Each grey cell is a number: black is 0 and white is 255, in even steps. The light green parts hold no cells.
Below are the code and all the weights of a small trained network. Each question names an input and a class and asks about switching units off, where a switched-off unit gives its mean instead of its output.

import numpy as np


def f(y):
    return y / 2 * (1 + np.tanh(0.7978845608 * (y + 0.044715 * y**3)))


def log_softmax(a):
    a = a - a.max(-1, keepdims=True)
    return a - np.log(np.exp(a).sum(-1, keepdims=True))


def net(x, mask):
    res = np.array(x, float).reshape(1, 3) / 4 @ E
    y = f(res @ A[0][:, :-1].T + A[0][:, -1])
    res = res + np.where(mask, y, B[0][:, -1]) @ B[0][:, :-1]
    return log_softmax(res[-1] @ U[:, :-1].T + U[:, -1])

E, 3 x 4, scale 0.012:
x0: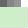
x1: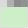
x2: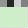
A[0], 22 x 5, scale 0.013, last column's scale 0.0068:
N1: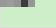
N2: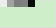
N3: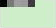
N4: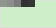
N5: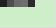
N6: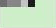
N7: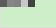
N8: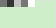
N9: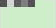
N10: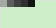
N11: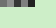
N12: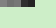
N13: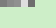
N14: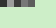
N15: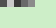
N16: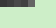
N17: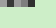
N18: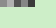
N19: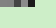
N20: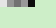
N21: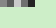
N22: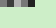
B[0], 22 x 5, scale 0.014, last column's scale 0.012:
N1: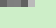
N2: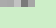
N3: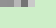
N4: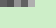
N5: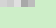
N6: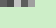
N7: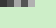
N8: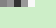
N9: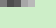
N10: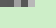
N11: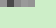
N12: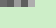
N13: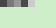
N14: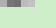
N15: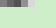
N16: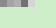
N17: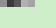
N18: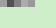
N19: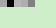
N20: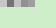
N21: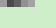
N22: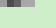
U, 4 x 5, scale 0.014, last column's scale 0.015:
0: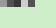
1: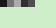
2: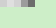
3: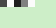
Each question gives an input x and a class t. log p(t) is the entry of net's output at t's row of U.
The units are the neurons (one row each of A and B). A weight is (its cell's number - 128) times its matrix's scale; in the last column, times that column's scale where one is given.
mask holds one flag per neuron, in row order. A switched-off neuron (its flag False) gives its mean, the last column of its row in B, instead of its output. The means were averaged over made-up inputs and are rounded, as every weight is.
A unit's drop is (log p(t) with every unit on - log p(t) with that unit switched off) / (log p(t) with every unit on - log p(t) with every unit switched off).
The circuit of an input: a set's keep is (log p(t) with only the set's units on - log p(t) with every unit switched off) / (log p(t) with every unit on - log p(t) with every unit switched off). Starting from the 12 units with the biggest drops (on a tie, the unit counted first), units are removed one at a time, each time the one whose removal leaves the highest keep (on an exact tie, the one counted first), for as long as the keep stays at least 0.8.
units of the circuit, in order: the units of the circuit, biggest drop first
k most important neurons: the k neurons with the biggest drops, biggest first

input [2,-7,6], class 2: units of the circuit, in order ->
[N5]
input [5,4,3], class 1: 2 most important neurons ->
[N13 N5]
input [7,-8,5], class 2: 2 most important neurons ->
[N5 N3]
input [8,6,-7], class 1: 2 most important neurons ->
[N13 N7]
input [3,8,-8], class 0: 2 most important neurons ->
[N9 N15]
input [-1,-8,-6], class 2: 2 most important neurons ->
[N5 N16]
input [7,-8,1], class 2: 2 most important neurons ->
[N5 N3]
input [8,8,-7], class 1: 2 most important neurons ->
[N13 N7]
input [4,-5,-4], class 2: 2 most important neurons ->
[N3 N5]
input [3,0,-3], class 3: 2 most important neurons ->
[N17 N22]
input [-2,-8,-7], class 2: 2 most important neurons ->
[N5 N16]
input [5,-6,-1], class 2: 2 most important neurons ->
[N5 N3]
